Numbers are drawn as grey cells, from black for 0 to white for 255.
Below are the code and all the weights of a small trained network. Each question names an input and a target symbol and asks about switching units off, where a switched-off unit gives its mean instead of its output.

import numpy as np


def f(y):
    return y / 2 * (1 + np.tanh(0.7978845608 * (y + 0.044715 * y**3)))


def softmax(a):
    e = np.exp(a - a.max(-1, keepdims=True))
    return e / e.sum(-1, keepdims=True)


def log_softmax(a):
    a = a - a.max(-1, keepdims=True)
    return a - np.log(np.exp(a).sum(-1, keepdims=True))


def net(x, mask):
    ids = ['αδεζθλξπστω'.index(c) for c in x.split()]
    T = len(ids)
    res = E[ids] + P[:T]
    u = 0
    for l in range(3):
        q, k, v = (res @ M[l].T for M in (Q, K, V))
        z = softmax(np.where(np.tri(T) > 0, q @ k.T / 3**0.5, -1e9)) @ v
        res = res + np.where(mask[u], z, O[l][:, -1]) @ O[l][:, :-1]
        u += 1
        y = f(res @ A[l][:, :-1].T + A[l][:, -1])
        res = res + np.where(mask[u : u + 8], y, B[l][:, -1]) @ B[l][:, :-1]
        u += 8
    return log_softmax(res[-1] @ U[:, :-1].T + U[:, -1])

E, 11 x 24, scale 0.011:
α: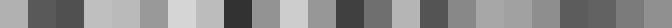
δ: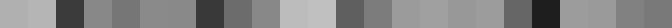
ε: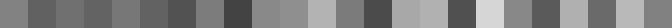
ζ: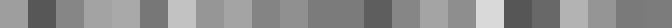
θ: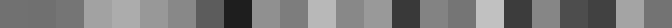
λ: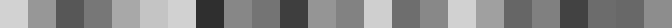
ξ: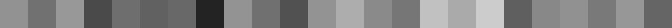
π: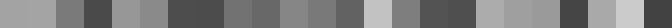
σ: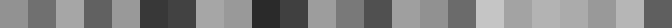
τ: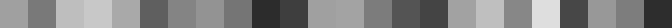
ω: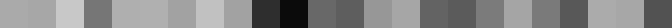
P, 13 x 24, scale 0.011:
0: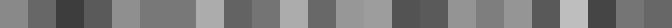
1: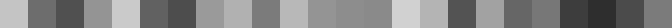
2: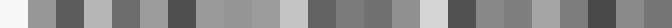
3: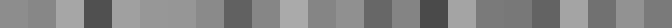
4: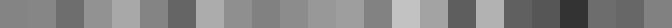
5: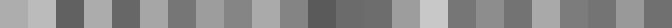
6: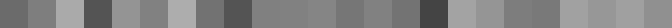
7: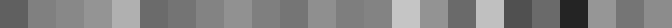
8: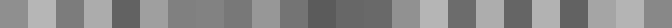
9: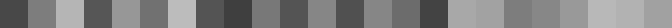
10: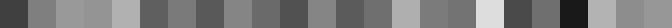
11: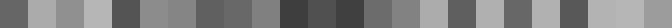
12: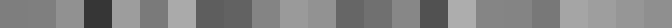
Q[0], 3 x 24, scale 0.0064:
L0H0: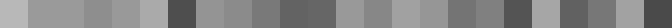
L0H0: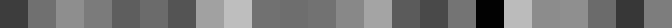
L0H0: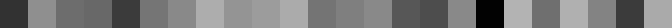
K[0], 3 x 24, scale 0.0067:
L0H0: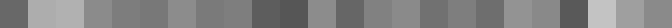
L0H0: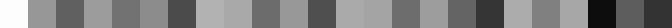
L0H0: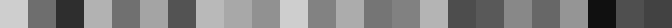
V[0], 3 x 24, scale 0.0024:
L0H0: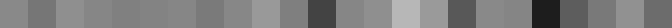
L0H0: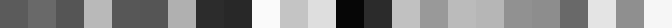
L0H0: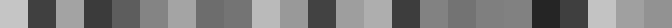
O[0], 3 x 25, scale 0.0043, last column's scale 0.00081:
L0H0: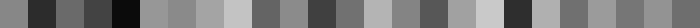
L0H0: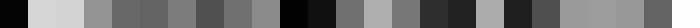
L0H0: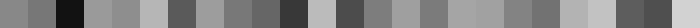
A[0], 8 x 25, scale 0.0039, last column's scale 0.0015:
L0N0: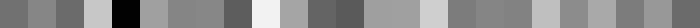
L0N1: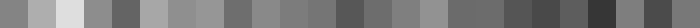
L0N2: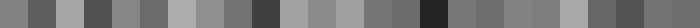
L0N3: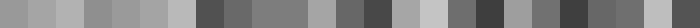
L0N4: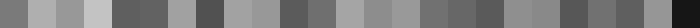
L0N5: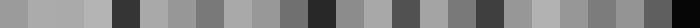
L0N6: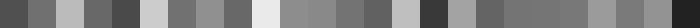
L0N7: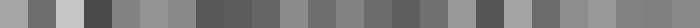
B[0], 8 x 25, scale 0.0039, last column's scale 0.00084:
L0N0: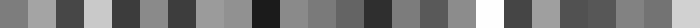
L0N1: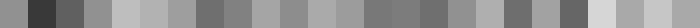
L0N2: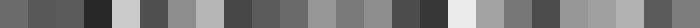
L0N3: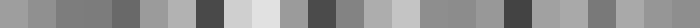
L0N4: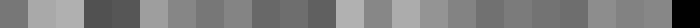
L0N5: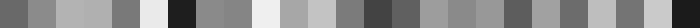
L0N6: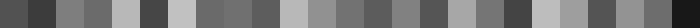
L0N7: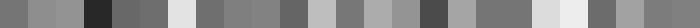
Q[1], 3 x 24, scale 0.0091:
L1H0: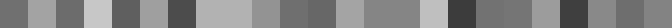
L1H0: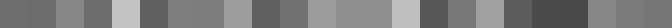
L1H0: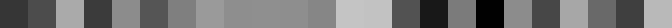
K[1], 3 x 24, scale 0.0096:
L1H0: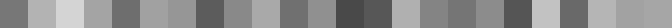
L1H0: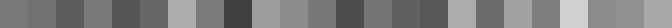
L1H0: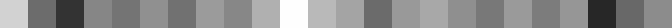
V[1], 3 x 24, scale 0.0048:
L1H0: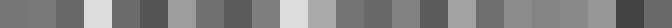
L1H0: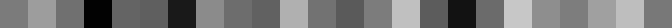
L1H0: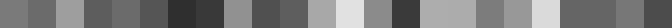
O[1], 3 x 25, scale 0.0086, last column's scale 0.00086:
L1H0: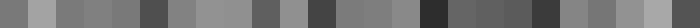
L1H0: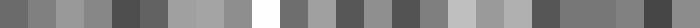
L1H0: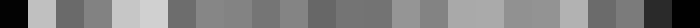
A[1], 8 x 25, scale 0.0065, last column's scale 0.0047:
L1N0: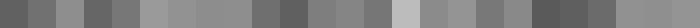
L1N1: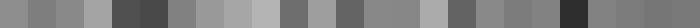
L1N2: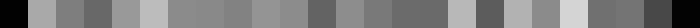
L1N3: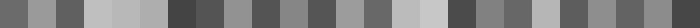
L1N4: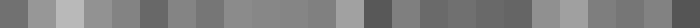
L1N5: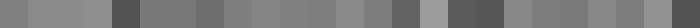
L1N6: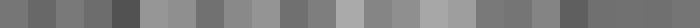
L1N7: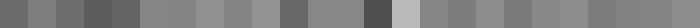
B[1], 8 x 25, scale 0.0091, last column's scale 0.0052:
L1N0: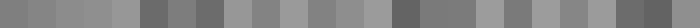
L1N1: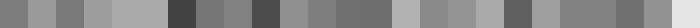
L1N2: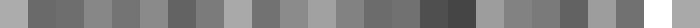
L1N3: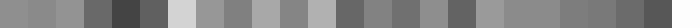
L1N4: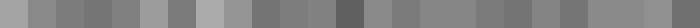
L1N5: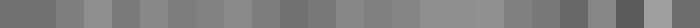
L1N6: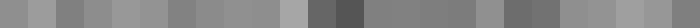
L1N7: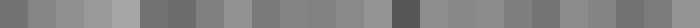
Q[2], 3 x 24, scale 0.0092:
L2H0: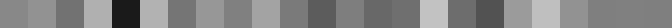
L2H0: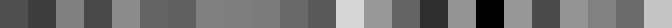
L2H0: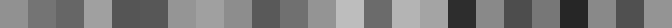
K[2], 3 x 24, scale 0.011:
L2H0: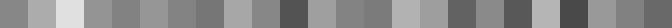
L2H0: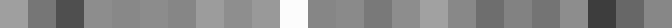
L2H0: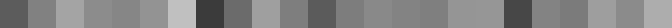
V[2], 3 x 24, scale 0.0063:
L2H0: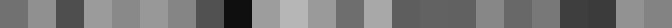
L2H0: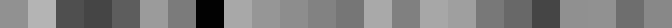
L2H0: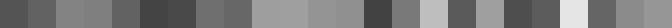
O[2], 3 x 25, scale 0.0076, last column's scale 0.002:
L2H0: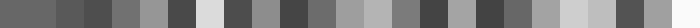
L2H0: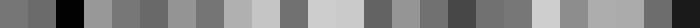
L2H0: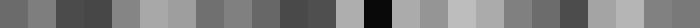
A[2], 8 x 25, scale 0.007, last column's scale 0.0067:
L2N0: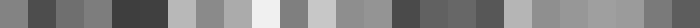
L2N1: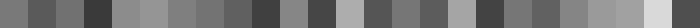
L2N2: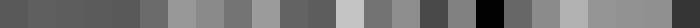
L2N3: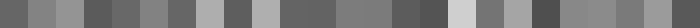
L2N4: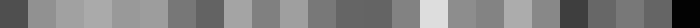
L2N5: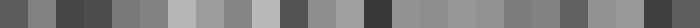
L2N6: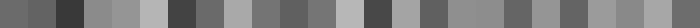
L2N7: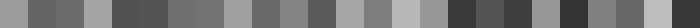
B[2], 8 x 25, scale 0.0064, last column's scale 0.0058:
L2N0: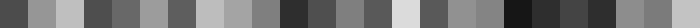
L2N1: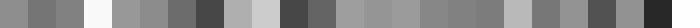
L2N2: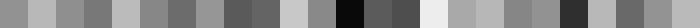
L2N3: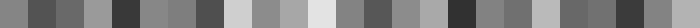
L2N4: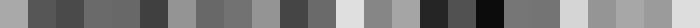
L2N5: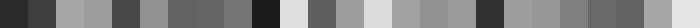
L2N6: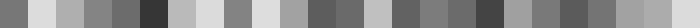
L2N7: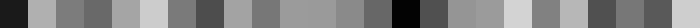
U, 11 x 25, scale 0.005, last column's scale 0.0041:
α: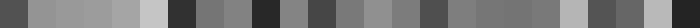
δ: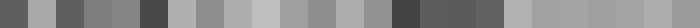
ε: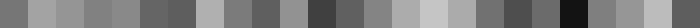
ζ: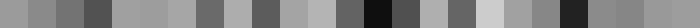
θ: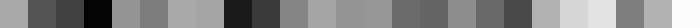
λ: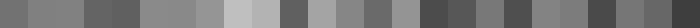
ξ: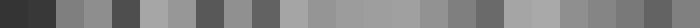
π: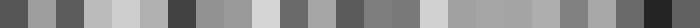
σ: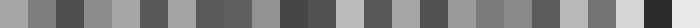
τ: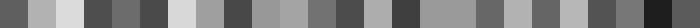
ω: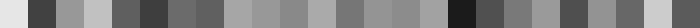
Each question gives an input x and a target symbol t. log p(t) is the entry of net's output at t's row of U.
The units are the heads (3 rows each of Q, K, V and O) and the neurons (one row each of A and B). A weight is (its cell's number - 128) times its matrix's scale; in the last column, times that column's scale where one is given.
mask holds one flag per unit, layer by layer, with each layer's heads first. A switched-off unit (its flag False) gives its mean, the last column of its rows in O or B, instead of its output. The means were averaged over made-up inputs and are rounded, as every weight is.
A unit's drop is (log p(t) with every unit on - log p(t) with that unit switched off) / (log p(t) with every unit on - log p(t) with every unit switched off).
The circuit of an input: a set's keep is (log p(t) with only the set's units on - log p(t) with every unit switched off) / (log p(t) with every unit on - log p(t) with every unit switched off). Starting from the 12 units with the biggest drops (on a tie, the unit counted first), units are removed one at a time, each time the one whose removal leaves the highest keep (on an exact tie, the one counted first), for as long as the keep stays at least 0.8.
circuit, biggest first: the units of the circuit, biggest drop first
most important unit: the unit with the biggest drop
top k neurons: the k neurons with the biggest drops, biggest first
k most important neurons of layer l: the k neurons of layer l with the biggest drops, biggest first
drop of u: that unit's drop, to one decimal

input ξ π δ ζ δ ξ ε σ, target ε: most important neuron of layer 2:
(L2N6)
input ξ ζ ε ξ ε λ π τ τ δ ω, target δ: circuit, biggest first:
(L2H0, L2N6, L0H0)
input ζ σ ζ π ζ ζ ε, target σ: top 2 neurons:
(L2N1, L1N3)
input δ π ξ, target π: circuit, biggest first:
(L1H0, L1N1)
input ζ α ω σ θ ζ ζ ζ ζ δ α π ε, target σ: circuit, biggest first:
(L1H0, L2N1, L2H0, L1N3)
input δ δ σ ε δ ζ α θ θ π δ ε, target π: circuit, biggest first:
(L1H0, L1N1)
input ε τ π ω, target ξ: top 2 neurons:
(L2N5, L2N3)
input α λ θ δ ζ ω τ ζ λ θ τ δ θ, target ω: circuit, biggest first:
(L1H0, L2H0, L2N3, L2N1)
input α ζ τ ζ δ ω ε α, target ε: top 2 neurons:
(L2N6, L1N1)
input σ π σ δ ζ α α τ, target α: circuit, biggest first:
(L1H0, L2N7, L2H0, L1N1)
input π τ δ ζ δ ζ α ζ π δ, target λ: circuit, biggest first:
(L1H0, L2N0, L2H0, L2N3)
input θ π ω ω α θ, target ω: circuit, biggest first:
(L2H0, L1H0, L2N7)
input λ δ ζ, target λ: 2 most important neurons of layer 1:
(L1N3, L1N1)
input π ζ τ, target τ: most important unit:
L1H0
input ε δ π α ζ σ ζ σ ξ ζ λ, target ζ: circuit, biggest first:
(L1H0, L2H0, L2N7)
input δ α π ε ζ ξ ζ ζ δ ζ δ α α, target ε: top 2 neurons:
(L2N2, L2N0)
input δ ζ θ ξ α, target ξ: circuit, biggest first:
(L2N5, L1H0, L2H0)
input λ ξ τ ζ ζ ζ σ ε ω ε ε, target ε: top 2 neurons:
(L2N6, L1N1)
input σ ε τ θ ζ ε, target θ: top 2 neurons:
(L1N3, L2N1)
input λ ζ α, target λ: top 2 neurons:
(L1N3, L2N0)
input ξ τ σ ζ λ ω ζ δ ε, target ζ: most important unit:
L0H0
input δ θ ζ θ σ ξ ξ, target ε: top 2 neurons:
(L2N2, L2N0)
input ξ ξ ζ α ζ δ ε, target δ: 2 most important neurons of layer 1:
(L1N2, L1N3)
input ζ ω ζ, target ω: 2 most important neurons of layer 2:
(L2N4, L2N7)
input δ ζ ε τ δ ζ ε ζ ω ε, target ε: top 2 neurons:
(L2N2, L2N0)
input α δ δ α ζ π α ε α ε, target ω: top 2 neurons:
(L2N3, L2N1)
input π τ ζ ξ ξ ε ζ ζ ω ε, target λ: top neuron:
(L2N0)
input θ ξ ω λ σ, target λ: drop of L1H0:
0.3
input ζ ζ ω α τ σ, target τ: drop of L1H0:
0.3
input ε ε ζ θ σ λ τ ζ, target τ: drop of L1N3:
0.3
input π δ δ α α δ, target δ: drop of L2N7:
0.3
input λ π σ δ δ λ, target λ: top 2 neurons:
(L1N3, L2N0)
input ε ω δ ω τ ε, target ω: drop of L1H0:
0.1
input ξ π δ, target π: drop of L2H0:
0.3
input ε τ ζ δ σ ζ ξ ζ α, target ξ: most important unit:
L2N5
